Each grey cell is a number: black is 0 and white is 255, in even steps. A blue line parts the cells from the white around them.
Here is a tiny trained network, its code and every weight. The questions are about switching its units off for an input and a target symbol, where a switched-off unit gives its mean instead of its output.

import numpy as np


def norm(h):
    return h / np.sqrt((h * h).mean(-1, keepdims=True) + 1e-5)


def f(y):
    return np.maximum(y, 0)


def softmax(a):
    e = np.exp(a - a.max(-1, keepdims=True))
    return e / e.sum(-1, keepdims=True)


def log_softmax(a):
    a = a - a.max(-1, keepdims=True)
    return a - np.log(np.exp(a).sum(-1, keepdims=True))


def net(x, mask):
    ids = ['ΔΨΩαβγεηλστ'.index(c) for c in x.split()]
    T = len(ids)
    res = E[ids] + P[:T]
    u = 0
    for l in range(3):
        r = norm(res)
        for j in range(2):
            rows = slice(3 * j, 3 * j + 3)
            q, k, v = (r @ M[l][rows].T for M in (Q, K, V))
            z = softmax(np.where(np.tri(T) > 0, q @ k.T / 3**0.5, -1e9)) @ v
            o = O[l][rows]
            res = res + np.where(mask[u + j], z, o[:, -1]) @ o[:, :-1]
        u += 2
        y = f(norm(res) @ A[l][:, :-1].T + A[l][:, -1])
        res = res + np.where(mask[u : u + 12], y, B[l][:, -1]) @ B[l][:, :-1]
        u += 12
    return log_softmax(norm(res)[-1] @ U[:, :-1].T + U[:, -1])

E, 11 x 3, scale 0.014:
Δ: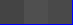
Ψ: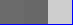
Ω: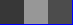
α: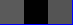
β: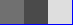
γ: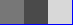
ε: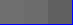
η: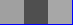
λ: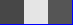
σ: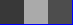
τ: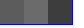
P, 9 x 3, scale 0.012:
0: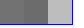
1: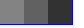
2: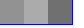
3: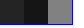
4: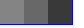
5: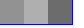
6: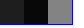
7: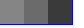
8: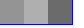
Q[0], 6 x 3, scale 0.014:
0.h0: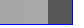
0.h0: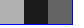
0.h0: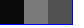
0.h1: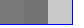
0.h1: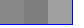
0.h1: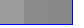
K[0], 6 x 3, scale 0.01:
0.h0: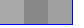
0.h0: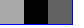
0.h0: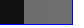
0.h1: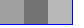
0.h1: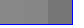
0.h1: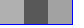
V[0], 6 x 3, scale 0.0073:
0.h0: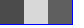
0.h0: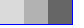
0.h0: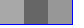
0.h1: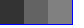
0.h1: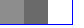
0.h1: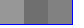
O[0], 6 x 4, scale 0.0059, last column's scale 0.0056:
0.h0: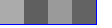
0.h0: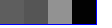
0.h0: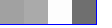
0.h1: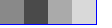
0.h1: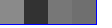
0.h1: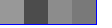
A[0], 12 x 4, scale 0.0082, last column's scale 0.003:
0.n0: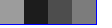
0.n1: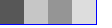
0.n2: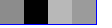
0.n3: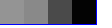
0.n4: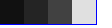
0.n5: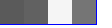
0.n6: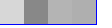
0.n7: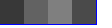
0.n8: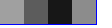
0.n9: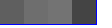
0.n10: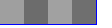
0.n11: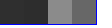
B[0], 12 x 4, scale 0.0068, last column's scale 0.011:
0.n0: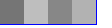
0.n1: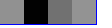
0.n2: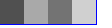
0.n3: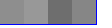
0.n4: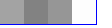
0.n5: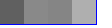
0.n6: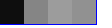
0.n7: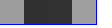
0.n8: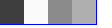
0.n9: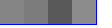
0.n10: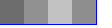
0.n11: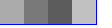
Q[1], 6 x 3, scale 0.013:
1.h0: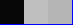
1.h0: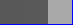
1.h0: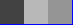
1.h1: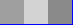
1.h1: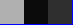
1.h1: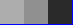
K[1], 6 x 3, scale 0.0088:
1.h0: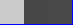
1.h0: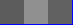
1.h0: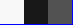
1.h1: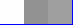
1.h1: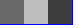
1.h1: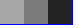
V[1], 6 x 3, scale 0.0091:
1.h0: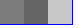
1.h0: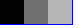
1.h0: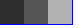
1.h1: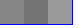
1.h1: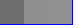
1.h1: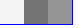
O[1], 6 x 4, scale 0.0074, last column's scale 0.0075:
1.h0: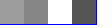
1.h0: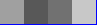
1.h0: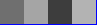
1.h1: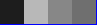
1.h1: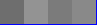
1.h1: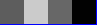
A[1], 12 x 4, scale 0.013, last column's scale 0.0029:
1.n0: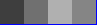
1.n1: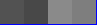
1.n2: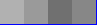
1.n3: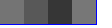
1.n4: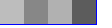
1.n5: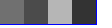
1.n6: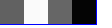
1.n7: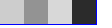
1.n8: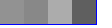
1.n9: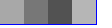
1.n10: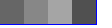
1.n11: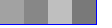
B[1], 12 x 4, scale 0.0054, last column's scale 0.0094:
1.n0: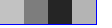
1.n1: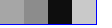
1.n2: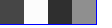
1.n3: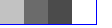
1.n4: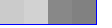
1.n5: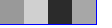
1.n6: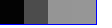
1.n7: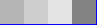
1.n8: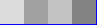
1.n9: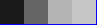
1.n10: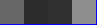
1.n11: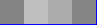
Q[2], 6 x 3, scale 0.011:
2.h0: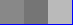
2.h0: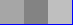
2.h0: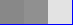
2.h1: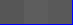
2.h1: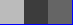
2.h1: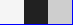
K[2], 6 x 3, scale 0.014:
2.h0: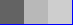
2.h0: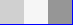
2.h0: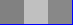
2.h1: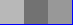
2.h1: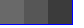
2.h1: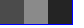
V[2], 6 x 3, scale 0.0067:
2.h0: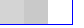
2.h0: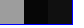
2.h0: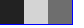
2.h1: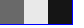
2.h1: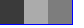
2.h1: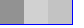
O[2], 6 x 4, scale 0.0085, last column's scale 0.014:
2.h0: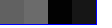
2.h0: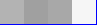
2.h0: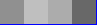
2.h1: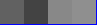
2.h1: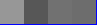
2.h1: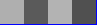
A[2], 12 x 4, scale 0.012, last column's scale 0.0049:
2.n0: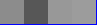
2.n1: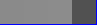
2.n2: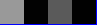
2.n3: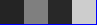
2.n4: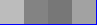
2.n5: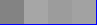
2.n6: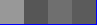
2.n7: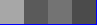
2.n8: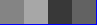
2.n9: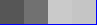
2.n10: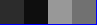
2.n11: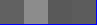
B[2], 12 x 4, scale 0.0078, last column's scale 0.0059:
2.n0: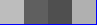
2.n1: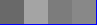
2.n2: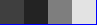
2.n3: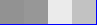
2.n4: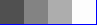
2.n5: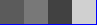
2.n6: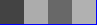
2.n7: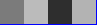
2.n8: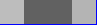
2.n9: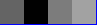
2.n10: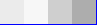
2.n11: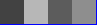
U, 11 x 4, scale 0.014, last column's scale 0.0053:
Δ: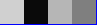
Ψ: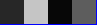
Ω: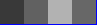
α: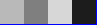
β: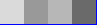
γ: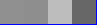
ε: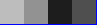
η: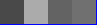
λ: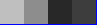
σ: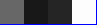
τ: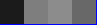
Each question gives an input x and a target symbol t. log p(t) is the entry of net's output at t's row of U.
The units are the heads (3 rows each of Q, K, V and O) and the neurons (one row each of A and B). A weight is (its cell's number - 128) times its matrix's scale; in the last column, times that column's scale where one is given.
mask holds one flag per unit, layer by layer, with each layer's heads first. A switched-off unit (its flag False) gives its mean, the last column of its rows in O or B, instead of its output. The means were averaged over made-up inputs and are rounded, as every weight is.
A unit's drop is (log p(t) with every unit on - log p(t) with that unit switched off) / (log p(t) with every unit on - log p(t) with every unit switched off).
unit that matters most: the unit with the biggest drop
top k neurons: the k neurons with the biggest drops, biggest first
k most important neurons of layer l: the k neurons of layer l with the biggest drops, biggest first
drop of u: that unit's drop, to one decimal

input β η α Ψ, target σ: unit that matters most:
1.n1
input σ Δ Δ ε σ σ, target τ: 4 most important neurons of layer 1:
1.n6, 1.n1, 1.n0, 1.n9
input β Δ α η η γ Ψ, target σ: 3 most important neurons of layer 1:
1.n1, 1.n9, 1.n5
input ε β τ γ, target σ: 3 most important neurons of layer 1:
1.n1, 1.n5, 1.n9
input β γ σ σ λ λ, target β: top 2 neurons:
0.n2, 0.n1
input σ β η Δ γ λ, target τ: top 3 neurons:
0.n7, 1.n6, 0.n11
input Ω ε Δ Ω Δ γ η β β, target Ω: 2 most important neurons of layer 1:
1.n3, 1.n5
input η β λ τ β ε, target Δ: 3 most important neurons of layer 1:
1.n5, 1.n1, 1.n9
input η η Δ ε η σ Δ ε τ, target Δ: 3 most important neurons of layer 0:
0.n7, 0.n1, 0.n11
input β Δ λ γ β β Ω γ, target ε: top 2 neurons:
0.n8, 1.n1
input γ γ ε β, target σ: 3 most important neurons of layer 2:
2.n2, 2.n3, 2.n7
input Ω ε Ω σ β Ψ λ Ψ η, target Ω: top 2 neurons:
0.n6, 1.n3
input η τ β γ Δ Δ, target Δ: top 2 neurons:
1.n5, 1.n1
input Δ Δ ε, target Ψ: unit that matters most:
1.n2
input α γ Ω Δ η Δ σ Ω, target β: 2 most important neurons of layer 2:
2.n3, 2.n8
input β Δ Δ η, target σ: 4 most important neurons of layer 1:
1.n1, 1.n5, 1.n6, 1.n9
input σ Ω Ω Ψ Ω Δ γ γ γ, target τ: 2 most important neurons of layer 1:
1.n3, 1.n5
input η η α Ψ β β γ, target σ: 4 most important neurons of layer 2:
2.n2, 2.n3, 2.n7, 2.n6
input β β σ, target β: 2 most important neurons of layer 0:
0.n2, 0.n1
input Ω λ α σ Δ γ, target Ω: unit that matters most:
1.h0
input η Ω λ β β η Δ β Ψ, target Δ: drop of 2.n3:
0.2
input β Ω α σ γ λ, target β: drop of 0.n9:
0.0
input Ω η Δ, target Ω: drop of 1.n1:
0.1
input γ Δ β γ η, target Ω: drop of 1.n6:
0.4
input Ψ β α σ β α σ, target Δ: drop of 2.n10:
0.3
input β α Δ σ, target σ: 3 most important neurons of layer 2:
2.n2, 2.n7, 2.n6
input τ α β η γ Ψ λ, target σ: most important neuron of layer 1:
1.n3
